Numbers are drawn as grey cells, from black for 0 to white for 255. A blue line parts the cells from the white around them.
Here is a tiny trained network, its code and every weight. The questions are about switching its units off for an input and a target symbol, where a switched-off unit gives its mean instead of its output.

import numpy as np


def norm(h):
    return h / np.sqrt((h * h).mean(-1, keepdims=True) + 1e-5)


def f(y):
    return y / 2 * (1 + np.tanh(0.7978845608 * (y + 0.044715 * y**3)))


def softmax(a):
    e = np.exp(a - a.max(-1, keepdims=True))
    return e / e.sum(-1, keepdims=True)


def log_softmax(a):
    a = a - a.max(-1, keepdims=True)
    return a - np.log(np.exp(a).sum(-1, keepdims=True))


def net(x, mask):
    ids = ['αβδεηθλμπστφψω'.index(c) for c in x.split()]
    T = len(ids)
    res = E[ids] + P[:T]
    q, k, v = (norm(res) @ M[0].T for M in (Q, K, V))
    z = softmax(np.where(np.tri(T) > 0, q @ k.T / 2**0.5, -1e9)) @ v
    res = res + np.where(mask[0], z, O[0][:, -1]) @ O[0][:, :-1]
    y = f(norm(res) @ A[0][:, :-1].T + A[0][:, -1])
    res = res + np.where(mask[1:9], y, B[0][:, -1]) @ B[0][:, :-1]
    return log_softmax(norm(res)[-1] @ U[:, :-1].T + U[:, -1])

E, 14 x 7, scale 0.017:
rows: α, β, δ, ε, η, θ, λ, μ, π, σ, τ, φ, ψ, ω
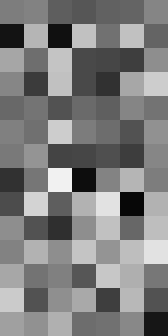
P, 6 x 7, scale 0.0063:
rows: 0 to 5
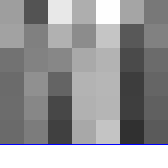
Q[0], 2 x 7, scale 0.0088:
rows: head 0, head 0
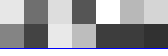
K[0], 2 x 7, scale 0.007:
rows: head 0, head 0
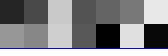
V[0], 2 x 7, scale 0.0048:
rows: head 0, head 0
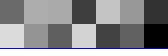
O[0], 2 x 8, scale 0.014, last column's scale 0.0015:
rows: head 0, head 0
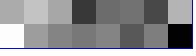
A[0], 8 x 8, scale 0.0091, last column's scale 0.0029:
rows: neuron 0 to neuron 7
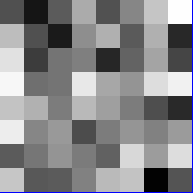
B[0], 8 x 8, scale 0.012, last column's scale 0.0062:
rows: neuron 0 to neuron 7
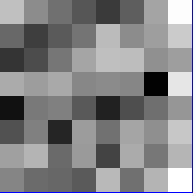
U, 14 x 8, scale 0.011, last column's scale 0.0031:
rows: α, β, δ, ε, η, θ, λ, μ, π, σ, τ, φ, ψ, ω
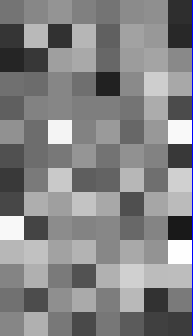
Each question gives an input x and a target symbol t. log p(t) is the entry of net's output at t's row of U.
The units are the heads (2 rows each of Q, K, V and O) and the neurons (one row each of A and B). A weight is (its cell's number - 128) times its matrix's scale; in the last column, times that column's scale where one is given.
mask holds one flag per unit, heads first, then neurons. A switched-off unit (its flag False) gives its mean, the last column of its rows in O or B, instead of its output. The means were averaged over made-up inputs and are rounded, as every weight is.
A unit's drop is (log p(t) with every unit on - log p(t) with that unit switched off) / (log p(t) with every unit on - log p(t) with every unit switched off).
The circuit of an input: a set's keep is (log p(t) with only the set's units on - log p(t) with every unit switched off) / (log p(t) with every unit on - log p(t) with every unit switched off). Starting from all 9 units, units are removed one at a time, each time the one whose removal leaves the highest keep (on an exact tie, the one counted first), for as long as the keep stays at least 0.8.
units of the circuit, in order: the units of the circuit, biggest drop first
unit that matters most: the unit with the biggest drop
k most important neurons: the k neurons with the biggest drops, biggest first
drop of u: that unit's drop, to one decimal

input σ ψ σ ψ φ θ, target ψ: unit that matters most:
head 0
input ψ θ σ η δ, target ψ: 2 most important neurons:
[neuron 2; neuron 3]
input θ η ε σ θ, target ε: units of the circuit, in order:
[head 0; neuron 0]
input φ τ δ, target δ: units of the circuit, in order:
[neuron 2; neuron 0]
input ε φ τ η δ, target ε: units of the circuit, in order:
[head 0; neuron 0]
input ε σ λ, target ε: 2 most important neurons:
[neuron 0; neuron 3]
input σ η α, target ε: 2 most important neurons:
[neuron 3; neuron 0]
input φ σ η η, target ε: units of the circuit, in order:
[neuron 3; neuron 0]
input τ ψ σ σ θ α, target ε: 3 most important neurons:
[neuron 0; neuron 3; neuron 7]
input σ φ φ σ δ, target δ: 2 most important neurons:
[neuron 2; neuron 3]
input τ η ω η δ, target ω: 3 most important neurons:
[neuron 5; neuron 0; neuron 4]
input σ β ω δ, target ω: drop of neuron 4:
0.2
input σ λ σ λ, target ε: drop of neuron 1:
-0.1
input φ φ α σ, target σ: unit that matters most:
neuron 0
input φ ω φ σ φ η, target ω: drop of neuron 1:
0.3
